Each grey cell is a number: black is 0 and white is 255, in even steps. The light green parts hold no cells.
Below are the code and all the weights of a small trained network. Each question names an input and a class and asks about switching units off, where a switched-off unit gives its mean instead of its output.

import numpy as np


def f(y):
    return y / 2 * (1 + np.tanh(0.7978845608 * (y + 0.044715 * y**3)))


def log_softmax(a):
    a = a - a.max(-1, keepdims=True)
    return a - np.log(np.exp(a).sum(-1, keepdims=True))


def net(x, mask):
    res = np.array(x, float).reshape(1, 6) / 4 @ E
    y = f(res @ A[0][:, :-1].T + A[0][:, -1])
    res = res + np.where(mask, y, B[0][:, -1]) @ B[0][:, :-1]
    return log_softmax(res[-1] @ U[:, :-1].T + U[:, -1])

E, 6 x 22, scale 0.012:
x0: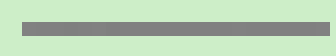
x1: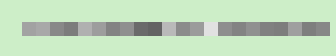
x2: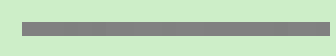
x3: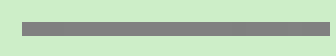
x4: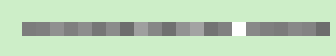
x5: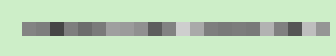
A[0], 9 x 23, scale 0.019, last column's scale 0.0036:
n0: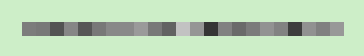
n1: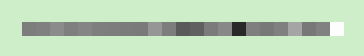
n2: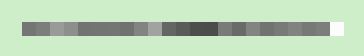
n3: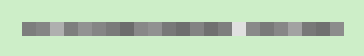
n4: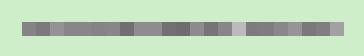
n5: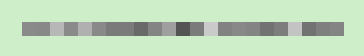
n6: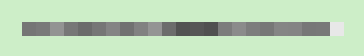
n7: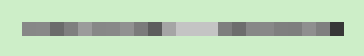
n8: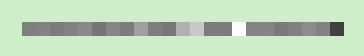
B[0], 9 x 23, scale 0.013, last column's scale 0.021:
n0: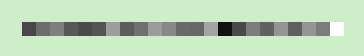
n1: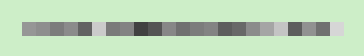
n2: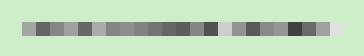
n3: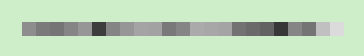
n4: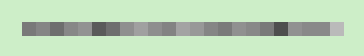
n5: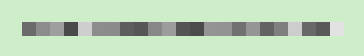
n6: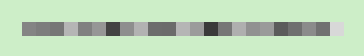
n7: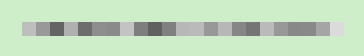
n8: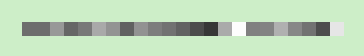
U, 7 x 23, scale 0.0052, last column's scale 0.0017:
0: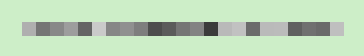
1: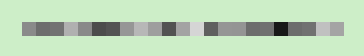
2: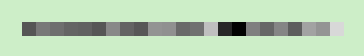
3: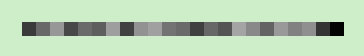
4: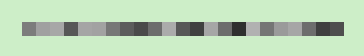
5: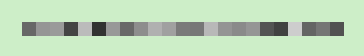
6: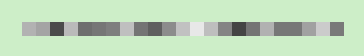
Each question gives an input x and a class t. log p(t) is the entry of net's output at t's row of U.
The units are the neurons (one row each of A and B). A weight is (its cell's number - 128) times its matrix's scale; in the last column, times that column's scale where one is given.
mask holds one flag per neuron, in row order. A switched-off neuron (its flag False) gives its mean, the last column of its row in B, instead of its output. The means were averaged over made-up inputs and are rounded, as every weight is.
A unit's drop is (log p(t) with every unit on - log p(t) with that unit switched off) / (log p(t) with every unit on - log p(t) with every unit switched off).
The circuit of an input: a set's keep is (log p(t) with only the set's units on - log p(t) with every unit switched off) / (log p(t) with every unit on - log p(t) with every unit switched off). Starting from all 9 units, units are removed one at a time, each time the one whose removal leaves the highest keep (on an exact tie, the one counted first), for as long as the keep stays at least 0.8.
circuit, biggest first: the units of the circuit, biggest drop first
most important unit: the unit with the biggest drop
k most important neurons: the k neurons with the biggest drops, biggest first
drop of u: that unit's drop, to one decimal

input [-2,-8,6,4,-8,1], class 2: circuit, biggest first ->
[n0]
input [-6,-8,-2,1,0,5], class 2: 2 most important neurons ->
[n0, n8]
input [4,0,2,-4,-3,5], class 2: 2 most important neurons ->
[n0, n6]
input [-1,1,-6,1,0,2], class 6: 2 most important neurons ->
[n8, n5]
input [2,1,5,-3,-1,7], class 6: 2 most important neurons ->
[n7, n5]
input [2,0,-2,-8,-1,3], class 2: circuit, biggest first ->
[n8, n6]
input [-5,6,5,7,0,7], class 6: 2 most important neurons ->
[n7, n2]
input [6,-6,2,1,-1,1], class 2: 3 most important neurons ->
[n0, n8, n7]
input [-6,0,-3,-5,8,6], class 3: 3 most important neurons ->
[n8, n0, n2]
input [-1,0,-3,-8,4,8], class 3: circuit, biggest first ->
[n0, n8]
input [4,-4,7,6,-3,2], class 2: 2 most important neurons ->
[n8, n0]
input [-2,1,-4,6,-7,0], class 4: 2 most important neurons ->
[n6, n8]
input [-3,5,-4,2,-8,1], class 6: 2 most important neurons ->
[n7, n8]
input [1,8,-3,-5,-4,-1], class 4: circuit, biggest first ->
[n5]
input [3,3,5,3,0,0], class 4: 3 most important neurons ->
[n3, n2, n6]
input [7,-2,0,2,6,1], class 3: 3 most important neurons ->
[n8, n7, n2]
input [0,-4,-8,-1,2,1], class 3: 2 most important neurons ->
[n7, n0]
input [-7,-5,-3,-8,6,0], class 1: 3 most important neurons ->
[n3, n5, n4]
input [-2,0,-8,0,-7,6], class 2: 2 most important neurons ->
[n0, n6]
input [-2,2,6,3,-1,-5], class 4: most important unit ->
n5
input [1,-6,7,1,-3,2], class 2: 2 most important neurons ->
[n0, n8]
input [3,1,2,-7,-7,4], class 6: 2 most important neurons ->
[n7, n5]
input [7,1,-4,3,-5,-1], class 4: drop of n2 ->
0.2
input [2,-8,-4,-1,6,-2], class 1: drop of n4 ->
0.0
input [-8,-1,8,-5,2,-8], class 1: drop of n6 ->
0.1
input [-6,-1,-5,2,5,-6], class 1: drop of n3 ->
0.1
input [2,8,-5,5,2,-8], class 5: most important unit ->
n3
